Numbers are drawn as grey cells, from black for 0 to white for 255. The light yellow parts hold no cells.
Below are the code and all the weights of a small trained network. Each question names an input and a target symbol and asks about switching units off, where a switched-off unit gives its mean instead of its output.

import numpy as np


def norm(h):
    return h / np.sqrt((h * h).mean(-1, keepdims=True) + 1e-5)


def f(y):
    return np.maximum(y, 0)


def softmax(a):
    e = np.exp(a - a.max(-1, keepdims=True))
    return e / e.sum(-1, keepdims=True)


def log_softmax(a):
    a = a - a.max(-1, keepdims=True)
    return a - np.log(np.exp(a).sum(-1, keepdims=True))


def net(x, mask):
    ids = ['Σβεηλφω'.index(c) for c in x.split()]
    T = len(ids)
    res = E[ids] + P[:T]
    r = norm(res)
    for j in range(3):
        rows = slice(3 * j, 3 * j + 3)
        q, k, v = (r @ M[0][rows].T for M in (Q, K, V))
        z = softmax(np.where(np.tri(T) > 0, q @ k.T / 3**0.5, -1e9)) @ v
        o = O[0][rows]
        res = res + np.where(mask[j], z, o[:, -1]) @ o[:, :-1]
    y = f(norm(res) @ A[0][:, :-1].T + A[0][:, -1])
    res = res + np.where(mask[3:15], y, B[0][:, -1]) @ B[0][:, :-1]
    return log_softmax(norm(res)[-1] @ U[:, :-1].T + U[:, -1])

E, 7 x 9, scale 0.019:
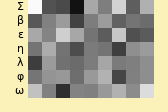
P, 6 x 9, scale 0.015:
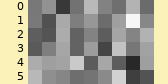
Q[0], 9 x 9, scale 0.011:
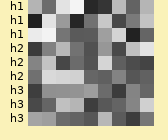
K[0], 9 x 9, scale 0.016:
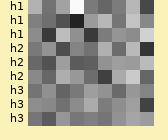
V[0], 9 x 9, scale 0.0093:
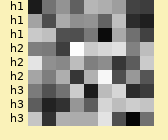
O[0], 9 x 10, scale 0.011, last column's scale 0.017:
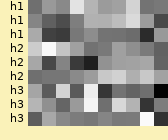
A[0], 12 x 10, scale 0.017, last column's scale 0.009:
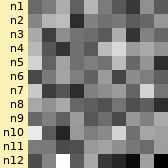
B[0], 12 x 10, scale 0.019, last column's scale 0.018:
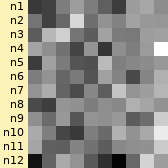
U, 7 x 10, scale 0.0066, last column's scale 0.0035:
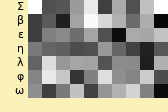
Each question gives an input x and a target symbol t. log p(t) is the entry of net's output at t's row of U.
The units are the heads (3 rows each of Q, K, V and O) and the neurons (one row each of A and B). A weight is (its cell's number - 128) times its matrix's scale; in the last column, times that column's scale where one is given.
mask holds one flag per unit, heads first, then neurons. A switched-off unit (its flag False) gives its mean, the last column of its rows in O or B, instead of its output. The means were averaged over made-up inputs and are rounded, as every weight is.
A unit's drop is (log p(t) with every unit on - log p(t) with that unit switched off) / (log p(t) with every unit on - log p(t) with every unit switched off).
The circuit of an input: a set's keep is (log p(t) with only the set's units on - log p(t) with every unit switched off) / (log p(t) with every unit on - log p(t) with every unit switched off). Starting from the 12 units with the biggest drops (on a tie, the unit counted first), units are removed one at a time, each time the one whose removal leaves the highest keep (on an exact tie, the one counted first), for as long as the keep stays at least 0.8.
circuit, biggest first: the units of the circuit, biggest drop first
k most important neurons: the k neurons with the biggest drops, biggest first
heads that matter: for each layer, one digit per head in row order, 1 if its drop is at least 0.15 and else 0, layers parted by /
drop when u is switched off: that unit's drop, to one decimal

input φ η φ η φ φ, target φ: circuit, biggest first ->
[h1]
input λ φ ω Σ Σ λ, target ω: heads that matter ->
010
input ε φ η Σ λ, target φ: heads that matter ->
110
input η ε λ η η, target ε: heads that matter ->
001
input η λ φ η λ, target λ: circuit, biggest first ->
[h3 h1 n10]
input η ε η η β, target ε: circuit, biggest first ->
[n12 h3]
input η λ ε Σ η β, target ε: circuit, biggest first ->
[h3 n12]
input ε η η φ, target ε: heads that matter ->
000
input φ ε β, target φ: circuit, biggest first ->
[h1 h2 n11]
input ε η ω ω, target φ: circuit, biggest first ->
[h3 n3]
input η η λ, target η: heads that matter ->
100
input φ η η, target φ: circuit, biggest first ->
[h1 h2 n11]
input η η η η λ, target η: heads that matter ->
101
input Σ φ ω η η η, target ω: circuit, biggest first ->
[n2 h2 n8 n4]
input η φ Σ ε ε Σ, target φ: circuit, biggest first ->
[n3]
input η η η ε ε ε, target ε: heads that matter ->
011
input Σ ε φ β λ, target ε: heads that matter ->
001
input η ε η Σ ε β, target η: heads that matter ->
001
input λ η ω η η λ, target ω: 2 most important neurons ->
[n2 n8]
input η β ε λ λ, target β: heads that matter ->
110
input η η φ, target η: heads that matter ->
101
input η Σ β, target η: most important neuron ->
[n10]
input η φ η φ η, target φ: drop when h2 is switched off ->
0.2
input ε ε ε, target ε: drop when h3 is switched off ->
1.2
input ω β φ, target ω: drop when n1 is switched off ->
0.0
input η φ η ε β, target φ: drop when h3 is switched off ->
0.1
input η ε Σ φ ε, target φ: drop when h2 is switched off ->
0.3
